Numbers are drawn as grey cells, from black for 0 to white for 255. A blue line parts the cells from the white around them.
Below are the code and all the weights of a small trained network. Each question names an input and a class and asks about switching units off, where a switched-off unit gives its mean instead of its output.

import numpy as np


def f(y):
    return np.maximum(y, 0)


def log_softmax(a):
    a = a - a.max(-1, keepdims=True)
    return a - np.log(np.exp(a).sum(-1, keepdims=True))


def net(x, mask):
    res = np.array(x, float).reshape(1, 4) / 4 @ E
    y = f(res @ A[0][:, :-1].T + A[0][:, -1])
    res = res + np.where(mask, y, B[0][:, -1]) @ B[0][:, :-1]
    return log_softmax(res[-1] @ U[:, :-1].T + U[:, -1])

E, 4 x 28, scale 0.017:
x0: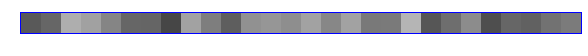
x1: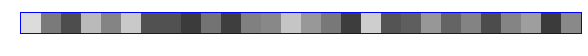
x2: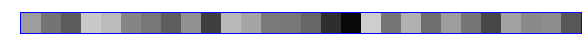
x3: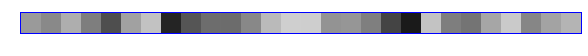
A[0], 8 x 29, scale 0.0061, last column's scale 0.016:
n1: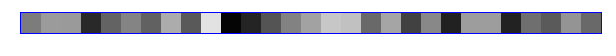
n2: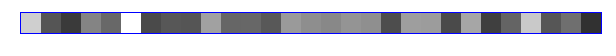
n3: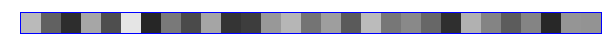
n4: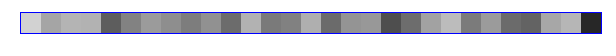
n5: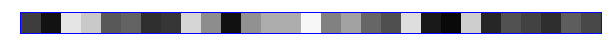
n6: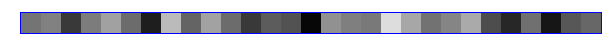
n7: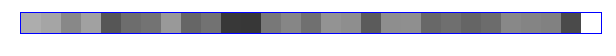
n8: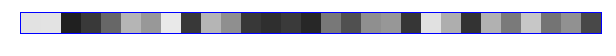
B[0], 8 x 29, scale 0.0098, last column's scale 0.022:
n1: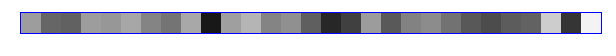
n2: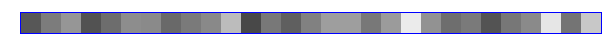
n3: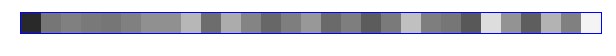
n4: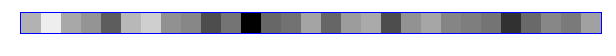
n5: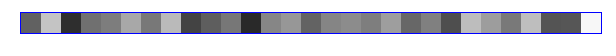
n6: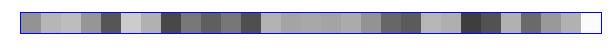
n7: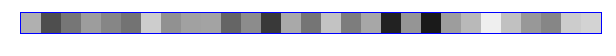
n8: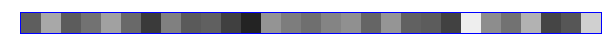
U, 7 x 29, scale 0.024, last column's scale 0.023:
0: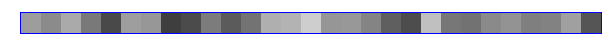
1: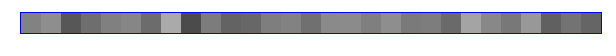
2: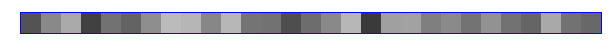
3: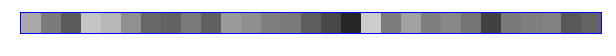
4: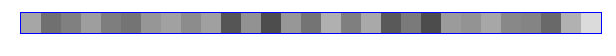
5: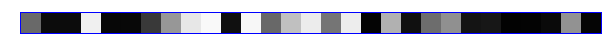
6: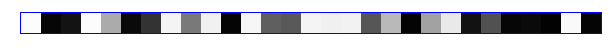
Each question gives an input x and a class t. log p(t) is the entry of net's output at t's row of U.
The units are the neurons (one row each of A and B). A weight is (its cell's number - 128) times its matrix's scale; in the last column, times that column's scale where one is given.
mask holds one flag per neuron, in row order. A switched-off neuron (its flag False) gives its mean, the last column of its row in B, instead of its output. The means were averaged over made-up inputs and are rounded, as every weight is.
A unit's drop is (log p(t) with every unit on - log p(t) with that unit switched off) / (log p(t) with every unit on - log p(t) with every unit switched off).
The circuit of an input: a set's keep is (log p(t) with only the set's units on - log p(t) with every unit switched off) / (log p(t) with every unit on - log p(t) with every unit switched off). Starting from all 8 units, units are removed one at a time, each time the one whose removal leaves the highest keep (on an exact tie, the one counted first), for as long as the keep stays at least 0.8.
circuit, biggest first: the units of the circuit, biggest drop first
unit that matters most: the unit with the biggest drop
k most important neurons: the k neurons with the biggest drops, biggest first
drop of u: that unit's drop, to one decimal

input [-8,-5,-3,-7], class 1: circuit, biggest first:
n8
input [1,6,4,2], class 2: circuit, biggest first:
n3, n2
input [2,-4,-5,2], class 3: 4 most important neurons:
n1, n3, n6, n2
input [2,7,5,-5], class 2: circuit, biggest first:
n3, n2
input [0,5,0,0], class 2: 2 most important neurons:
n3, n2
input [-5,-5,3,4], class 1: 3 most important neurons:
n6, n3, n1
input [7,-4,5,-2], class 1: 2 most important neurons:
n5, n1
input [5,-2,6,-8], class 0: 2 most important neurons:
n6, n1
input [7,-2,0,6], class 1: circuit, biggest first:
n5, n6
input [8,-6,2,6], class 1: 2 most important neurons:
n5, n6
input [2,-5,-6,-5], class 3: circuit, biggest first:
n1, n3
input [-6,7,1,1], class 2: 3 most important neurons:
n3, n2, n5
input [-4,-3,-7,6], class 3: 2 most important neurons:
n1, n6
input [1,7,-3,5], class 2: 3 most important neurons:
n3, n2, n6
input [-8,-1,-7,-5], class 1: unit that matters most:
n8
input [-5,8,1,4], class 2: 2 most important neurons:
n3, n2
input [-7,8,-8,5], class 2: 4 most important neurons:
n3, n2, n5, n6
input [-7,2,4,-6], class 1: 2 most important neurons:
n8, n1
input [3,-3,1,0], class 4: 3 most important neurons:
n3, n2, n1
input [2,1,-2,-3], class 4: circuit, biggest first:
n7
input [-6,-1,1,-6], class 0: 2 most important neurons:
n6, n5
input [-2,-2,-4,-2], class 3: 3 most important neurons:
n1, n3, n5
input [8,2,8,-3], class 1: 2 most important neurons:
n5, n1
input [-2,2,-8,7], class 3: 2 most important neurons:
n1, n6
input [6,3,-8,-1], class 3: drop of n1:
1.6
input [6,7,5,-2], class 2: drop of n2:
0.3
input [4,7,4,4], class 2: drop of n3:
0.3
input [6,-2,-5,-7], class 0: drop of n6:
1.1
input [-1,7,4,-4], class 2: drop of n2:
0.1
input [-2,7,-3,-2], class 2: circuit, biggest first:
n3
